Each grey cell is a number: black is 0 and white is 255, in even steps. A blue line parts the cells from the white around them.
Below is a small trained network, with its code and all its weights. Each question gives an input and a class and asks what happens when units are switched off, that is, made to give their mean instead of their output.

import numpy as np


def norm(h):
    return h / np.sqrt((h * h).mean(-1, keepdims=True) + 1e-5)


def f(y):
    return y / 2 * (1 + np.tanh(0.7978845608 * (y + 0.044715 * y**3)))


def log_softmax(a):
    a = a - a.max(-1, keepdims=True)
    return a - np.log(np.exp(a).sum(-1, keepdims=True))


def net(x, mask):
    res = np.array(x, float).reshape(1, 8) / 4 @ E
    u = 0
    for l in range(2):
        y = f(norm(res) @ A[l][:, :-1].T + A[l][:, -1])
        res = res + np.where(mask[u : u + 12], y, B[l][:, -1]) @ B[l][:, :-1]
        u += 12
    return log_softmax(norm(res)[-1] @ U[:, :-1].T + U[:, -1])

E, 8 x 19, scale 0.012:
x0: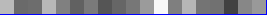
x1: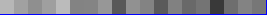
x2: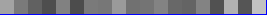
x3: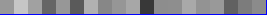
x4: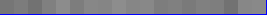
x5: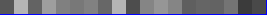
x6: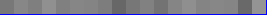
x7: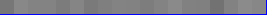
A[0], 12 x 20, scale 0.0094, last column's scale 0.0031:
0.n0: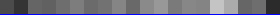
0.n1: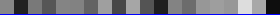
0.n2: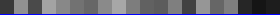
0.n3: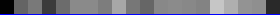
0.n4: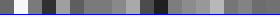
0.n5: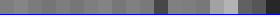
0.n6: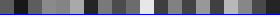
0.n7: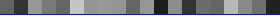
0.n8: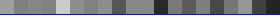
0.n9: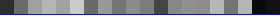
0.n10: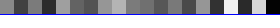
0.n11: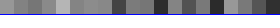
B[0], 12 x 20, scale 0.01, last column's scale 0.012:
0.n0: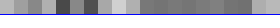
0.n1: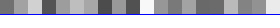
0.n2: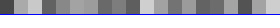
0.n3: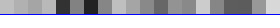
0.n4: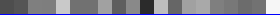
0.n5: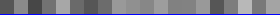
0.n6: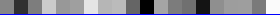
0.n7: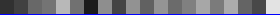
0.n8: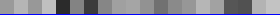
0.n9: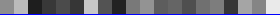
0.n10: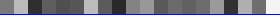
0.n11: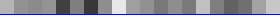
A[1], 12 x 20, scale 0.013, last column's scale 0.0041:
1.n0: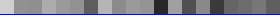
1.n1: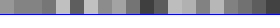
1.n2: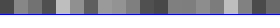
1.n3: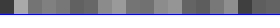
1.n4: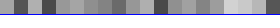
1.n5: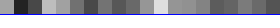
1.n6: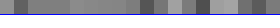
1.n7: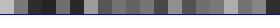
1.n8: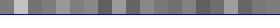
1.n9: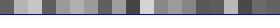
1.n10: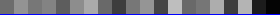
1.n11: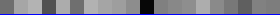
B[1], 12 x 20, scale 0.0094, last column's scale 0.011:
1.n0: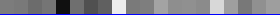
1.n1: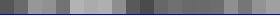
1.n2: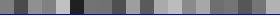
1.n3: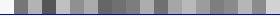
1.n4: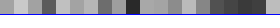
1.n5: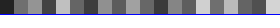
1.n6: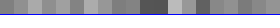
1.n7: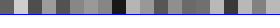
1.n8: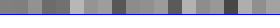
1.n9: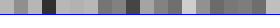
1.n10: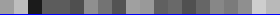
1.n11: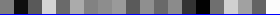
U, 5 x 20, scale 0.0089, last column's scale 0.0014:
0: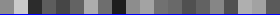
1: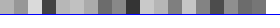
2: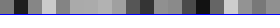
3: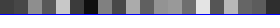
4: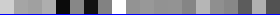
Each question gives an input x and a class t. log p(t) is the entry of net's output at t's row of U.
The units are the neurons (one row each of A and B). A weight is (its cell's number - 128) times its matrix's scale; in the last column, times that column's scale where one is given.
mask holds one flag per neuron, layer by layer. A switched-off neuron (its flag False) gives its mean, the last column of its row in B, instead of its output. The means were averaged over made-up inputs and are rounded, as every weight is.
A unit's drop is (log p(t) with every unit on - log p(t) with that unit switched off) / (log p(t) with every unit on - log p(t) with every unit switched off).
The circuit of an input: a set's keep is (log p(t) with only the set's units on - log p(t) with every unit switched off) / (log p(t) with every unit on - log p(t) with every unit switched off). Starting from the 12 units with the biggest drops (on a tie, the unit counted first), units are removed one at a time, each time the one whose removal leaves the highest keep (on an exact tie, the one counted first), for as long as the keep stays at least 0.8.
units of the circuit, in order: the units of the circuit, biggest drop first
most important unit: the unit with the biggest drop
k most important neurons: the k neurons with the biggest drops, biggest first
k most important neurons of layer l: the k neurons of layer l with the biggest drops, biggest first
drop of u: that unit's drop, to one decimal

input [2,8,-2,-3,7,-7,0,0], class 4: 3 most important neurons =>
(0.n8; 0.n11; 1.n0)
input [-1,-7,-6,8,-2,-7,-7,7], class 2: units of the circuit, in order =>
(1.n11)
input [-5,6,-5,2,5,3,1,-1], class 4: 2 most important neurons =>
(0.n8; 0.n11)
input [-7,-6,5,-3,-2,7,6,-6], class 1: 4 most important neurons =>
(0.n2; 1.n3; 0.n9; 1.n5)
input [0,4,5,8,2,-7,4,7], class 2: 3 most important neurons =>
(1.n11; 0.n4; 0.n2)
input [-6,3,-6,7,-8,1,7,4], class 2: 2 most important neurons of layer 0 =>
(0.n4; 0.n10)
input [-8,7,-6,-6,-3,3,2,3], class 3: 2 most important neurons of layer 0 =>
(0.n7; 0.n10)
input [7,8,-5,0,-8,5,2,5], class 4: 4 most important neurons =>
(1.n0; 0.n4; 0.n7; 0.n1)
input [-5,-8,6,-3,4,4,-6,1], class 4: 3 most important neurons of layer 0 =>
(0.n3; 0.n0; 0.n9)
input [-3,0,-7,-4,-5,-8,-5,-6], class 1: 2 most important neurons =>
(0.n1; 0.n10)
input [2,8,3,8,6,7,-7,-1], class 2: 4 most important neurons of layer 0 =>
(0.n1; 0.n3; 0.n4; 0.n0)
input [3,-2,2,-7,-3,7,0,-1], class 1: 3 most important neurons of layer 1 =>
(1.n9; 1.n11; 1.n3)
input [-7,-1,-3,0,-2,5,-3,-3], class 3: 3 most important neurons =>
(0.n7; 0.n1; 0.n4)
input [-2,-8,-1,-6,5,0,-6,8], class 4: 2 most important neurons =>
(0.n3; 0.n0)
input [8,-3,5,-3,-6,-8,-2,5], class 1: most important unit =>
1.n4
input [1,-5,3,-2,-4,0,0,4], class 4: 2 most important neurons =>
(0.n0; 0.n3)
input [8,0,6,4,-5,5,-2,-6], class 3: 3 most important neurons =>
(1.n5; 0.n1; 0.n9)
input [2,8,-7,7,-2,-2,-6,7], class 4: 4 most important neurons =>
(0.n6; 0.n10; 0.n8; 1.n0)
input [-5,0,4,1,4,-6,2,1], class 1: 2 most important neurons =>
(0.n1; 0.n9)
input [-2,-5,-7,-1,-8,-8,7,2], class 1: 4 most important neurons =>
(0.n1; 0.n10; 1.n4; 1.n9)
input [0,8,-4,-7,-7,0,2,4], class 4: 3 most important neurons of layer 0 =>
(0.n11; 0.n8; 0.n4)
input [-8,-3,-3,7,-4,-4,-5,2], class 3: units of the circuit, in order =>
(0.n4)
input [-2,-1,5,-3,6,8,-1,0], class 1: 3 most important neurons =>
(0.n2; 0.n9; 1.n9)
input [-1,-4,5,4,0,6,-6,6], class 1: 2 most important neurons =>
(0.n2; 0.n9)
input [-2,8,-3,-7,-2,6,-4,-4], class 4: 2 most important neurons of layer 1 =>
(1.n11; 1.n0)
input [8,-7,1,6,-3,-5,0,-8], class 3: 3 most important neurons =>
(0.n6; 0.n1; 0.n9)
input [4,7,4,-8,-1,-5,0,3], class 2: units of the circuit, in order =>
(0.n6)
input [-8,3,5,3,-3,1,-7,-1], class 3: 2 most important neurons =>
(0.n4; 0.n9)
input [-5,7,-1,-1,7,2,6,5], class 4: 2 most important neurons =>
(0.n11; 0.n8)
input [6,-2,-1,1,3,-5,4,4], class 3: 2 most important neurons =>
(1.n5; 0.n1)
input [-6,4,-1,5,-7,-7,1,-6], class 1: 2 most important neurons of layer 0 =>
(0.n1; 0.n6)
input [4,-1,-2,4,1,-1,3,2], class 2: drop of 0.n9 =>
1.6
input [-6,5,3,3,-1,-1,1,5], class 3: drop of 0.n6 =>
0.1
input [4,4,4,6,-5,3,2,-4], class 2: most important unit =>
0.n9
